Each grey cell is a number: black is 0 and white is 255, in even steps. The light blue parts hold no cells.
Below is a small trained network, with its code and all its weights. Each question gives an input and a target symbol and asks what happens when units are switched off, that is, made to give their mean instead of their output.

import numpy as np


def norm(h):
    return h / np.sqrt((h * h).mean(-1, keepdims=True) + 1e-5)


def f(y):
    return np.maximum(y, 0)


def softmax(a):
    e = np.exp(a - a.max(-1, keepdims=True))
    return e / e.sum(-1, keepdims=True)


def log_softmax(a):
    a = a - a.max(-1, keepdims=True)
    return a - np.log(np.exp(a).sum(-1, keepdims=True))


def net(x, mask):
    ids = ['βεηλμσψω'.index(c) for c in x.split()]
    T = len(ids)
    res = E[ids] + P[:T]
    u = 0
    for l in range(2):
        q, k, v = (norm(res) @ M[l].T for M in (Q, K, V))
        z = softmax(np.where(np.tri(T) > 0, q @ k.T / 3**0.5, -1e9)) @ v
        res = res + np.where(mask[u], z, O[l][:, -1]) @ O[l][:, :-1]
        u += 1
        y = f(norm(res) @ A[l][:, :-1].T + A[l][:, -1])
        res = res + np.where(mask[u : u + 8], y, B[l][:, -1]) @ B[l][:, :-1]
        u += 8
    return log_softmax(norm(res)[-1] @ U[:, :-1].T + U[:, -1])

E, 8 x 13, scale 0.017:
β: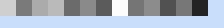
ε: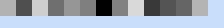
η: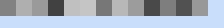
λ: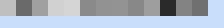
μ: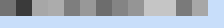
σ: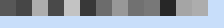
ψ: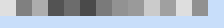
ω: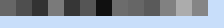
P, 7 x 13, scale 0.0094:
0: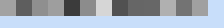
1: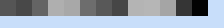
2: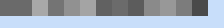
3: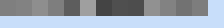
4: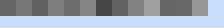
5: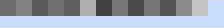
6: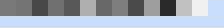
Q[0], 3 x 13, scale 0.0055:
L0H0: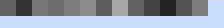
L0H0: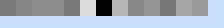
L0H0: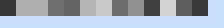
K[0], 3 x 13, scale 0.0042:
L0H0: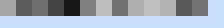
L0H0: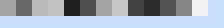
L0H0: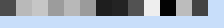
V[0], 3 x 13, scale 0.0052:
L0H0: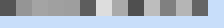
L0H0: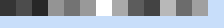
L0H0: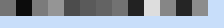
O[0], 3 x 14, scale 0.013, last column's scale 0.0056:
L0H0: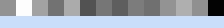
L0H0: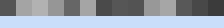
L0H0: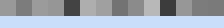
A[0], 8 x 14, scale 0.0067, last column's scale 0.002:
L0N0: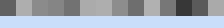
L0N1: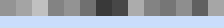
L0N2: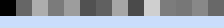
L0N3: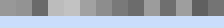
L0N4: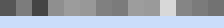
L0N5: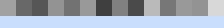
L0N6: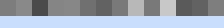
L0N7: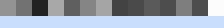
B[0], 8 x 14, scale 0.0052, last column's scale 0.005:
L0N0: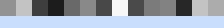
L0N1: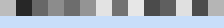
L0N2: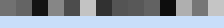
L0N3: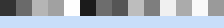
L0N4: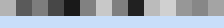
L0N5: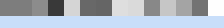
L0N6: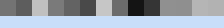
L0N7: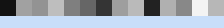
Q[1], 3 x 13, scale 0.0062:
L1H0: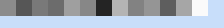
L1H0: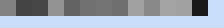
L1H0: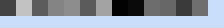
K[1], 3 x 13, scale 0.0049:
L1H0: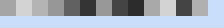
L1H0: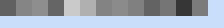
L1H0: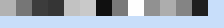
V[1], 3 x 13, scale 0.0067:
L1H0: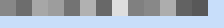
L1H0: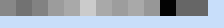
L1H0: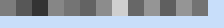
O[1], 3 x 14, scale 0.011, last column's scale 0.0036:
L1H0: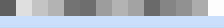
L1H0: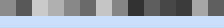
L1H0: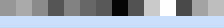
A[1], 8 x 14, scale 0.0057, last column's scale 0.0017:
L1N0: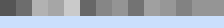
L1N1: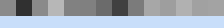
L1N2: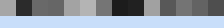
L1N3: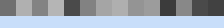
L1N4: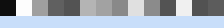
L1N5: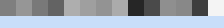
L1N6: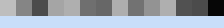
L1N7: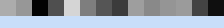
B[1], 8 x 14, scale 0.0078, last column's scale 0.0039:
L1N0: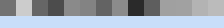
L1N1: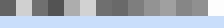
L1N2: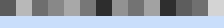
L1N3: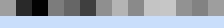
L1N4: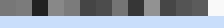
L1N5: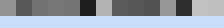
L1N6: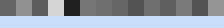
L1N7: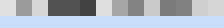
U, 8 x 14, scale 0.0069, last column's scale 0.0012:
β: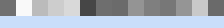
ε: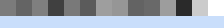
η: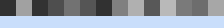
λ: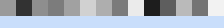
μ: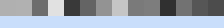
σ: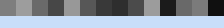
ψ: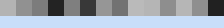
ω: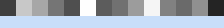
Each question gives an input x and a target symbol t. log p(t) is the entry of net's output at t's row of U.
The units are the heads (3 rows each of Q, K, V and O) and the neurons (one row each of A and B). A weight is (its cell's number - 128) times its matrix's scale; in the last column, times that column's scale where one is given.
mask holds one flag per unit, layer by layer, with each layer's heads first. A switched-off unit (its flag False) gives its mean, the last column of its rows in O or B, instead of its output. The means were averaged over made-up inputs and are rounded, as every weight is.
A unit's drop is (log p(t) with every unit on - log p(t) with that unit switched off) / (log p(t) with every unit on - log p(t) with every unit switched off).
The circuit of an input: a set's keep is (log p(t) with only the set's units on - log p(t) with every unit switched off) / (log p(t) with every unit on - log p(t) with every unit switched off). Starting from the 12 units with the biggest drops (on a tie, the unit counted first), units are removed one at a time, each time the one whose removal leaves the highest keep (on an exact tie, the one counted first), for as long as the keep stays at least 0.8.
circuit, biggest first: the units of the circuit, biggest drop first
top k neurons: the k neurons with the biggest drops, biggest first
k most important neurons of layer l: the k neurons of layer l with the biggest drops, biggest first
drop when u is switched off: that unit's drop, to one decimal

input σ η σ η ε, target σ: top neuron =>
[L1N2]
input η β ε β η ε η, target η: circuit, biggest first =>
[L0H0 L1H0 L1N4 L0N6]
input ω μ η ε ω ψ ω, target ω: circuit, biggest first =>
[L0H0 L1N1]
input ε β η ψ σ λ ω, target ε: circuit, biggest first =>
[L1H0 L0H0]
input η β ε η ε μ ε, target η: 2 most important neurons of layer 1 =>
[L1N4 L1N7]
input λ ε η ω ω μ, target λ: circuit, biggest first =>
[L0H0 L1H0 L0N3]
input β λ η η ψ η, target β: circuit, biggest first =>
[L1H0 L0H0]
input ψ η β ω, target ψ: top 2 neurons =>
[L1N7 L0N5]
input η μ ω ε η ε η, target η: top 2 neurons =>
[L1N4 L0N4]
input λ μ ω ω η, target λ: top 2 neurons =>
[L0N3 L1N4]
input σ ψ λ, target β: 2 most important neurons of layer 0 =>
[L0N3 L0N2]
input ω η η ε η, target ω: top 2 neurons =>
[L0N7 L1N5]
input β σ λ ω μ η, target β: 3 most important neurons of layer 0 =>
[L0N5 L0N1 L0N2]
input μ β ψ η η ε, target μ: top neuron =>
[L1N4]
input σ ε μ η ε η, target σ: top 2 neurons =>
[L1N2 L0N5]
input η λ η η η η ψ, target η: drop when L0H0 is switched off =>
1.4
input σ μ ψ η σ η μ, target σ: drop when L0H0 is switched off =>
0.5
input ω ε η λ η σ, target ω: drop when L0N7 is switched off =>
0.1
